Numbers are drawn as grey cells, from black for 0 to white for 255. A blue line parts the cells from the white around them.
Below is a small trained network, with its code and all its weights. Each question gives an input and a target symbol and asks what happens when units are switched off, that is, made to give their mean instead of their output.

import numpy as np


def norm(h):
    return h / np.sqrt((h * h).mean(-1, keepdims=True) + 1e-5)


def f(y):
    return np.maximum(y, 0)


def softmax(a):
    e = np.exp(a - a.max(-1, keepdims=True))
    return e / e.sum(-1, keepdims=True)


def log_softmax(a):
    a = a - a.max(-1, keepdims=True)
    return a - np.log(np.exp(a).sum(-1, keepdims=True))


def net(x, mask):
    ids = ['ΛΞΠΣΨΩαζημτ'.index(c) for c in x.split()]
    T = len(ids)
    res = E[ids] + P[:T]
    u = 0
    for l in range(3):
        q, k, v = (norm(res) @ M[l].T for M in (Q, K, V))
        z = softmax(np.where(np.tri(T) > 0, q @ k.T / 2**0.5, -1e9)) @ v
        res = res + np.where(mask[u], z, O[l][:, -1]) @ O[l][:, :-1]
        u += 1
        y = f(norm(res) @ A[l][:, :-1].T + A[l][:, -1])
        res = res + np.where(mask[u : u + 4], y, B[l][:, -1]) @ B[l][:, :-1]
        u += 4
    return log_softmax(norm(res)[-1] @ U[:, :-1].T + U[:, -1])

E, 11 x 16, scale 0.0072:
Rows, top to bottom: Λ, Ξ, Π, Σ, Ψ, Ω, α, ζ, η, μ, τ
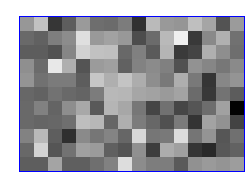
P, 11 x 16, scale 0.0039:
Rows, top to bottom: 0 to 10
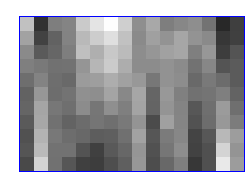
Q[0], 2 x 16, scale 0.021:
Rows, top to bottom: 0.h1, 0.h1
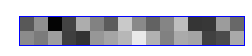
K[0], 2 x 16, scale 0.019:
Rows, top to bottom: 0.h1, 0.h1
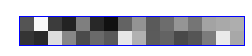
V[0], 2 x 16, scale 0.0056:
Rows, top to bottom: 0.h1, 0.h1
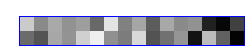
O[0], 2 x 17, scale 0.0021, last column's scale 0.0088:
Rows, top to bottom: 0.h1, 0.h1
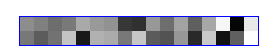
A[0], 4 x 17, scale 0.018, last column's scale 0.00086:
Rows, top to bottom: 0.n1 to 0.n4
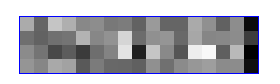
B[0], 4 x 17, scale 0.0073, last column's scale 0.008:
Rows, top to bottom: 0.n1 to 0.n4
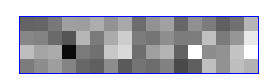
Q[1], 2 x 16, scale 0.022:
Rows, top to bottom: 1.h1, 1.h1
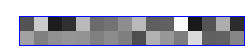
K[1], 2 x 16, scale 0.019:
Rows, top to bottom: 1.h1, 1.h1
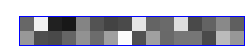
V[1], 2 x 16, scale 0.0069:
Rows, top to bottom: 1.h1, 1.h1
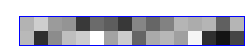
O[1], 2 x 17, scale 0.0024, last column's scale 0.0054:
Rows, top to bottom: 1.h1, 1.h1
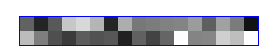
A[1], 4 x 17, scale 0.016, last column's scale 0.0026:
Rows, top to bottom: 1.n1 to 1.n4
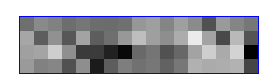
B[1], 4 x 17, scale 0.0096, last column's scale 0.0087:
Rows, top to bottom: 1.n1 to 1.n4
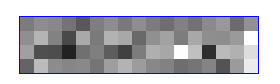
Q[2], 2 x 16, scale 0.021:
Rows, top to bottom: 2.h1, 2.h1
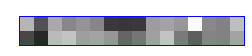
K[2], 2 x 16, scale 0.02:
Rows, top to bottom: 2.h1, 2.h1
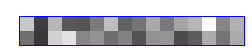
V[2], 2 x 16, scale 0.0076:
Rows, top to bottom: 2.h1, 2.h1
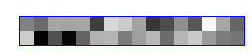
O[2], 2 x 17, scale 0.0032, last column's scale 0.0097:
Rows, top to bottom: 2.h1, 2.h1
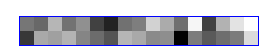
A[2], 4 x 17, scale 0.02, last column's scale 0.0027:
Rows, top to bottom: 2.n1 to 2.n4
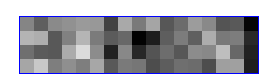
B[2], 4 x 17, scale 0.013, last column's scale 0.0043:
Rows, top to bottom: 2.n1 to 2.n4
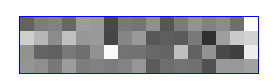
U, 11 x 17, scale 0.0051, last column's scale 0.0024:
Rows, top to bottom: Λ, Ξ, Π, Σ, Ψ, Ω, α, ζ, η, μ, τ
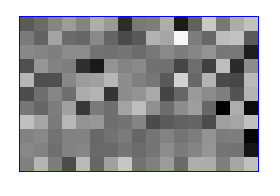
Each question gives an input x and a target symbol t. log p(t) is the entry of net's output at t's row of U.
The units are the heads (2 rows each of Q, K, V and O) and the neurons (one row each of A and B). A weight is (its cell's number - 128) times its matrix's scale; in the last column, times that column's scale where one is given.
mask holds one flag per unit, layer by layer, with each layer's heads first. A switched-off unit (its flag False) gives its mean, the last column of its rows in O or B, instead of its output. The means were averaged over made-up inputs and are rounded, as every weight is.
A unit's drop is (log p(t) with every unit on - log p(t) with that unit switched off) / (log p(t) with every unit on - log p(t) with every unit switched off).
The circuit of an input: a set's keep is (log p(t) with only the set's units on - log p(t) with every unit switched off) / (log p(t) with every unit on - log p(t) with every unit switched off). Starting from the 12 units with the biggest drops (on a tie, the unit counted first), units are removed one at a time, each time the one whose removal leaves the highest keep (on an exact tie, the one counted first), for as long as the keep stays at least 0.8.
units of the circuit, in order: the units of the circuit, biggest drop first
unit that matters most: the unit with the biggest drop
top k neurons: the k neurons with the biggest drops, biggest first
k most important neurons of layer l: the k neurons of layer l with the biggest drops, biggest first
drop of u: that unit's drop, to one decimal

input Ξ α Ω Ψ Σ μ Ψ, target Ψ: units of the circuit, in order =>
[2.h1, 0.n3, 1.n2]
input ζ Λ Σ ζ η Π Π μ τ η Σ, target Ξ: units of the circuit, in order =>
[1.n3]
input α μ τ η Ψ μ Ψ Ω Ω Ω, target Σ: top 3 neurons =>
[0.n3, 1.n1, 0.n4]
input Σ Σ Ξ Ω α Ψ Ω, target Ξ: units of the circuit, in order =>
[0.n3, 2.h1, 1.n3, 1.n2]
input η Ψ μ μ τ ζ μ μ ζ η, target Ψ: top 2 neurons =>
[0.n3, 0.n4]
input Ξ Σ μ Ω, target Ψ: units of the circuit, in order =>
[0.n3, 2.h1, 1.n2]
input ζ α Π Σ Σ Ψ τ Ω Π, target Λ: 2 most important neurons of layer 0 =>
[0.n3, 0.n1]
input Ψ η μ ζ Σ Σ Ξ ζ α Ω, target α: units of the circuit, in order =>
[0.h1, 0.n3]
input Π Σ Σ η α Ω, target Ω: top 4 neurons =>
[0.n3, 1.n4, 0.n1, 1.n2]
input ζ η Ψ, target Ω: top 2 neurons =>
[0.n3, 2.n1]
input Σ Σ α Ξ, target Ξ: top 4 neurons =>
[0.n3, 1.n3, 1.n2, 0.n2]
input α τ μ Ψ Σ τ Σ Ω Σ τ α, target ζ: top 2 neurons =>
[0.n3, 2.n2]
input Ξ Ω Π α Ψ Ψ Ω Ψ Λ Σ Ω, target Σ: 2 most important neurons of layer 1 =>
[1.n2, 1.n4]
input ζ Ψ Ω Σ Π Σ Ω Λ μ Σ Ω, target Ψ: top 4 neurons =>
[0.n3, 1.n1, 1.n2, 1.n3]
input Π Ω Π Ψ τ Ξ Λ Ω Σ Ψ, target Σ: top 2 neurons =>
[0.n3, 1.n1]
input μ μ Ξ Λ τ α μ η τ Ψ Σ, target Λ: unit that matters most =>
1.h1
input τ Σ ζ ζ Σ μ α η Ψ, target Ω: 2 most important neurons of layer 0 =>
[0.n3, 0.n1]
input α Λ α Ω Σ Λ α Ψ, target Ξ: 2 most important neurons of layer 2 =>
[2.n3, 2.n2]
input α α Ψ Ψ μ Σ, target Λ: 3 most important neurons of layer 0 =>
[0.n4, 0.n3, 0.n2]
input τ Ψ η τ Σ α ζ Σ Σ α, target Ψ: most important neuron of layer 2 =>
[2.n3]
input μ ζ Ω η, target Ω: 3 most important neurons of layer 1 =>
[1.n4, 1.n2, 1.n3]
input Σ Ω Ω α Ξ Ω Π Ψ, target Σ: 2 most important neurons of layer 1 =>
[1.n1, 1.n4]
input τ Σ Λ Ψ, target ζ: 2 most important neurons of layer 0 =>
[0.n3, 0.n2]
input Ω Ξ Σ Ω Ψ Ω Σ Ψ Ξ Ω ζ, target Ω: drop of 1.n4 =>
0.1
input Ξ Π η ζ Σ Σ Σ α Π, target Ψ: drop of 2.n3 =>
0.4
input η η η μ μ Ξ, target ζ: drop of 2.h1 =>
1.2
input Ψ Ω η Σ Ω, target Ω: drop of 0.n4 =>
0.0
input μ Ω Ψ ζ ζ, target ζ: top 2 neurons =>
[2.n2, 0.n3]
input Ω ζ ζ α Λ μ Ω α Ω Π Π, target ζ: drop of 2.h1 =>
1.0
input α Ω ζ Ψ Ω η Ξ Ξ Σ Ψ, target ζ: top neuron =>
[0.n3]
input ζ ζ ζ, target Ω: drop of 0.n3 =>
1.0
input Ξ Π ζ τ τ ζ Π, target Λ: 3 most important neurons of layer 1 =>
[1.n2, 1.n3, 1.n4]
